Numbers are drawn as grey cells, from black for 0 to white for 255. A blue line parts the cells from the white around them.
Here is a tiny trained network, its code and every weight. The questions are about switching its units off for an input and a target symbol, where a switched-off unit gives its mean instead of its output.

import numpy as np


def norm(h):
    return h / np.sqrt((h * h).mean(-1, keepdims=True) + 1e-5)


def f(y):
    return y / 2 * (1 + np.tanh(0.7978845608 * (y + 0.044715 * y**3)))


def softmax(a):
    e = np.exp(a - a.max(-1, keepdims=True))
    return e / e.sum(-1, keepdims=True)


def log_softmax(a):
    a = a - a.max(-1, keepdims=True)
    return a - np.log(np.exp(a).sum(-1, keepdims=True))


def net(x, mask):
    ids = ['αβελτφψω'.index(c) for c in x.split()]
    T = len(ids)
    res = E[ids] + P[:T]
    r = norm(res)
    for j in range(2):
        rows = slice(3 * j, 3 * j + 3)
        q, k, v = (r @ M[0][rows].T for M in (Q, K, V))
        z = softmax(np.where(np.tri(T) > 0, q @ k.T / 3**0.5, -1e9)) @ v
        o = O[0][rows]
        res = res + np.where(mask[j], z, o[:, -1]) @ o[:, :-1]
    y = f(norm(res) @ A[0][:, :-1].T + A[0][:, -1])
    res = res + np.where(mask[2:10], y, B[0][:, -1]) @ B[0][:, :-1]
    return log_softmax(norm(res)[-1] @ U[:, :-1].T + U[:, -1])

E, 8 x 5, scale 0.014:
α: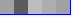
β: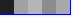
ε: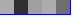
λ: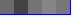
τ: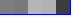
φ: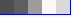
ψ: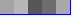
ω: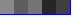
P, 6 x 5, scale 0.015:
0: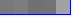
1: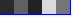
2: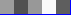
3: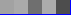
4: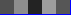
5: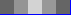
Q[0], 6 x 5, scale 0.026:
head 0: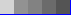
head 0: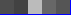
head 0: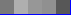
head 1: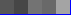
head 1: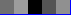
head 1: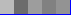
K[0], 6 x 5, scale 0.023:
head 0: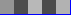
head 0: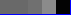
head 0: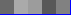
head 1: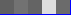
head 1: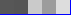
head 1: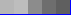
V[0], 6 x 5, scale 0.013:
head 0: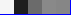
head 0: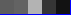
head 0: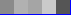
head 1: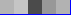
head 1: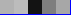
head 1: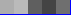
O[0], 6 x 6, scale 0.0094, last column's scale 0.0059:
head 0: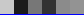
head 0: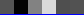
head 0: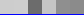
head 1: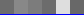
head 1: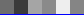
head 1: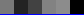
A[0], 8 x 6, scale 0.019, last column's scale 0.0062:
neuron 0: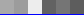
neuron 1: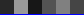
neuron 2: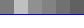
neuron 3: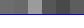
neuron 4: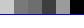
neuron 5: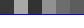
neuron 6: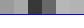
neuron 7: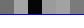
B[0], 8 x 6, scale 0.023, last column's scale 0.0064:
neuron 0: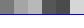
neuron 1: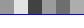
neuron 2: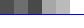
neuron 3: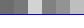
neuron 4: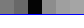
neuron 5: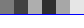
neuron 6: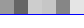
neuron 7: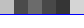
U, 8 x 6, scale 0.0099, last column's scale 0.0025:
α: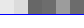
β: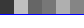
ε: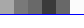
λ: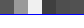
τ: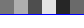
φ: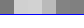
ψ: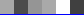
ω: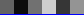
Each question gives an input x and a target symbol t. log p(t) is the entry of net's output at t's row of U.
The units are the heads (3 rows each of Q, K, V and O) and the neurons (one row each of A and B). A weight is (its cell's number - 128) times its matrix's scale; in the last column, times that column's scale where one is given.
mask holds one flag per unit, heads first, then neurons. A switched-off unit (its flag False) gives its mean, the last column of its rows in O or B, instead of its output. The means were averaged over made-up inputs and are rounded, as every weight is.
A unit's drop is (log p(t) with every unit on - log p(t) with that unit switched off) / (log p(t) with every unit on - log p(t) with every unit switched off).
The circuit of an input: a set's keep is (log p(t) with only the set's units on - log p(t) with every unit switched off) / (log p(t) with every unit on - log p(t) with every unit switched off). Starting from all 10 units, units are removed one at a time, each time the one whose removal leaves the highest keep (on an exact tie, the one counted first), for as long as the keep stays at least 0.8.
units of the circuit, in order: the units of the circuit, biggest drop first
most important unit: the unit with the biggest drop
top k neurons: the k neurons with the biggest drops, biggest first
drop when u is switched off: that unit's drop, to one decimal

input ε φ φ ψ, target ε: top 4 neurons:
[neuron 4; neuron 0; neuron 1; neuron 2]
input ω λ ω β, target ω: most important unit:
head 1
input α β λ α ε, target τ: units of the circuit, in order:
[head 0; neuron 5; head 1]
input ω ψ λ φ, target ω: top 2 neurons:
[neuron 7; neuron 6]
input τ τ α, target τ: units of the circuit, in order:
[neuron 5; head 1]
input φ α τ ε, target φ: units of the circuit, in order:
[neuron 6; neuron 0; head 0; neuron 2]
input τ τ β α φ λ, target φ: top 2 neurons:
[neuron 0; neuron 7]
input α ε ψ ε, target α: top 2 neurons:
[neuron 4; neuron 0]
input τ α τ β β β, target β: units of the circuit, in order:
[neuron 2; neuron 6]
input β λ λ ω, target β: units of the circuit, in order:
[head 0; neuron 2]
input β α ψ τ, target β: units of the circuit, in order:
[head 0; neuron 2; neuron 6]
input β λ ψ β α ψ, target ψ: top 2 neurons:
[neuron 5; neuron 2]
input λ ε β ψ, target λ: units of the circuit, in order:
[head 0; neuron 3]
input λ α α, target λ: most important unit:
neuron 0
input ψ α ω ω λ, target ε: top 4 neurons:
[neuron 5; neuron 6; neuron 1; neuron 0]
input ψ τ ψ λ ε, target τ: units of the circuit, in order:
[head 0; neuron 5]
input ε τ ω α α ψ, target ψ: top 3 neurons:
[neuron 2; neuron 5; neuron 7]
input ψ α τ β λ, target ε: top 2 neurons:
[neuron 5; neuron 7]
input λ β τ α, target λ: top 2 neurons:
[neuron 0; neuron 3]
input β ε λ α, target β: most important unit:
head 0
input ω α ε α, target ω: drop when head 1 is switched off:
0.1
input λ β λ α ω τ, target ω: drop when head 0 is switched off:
1.4
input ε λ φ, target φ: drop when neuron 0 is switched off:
0.2
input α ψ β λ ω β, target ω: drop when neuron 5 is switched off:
0.1
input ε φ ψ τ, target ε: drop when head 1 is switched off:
0.0
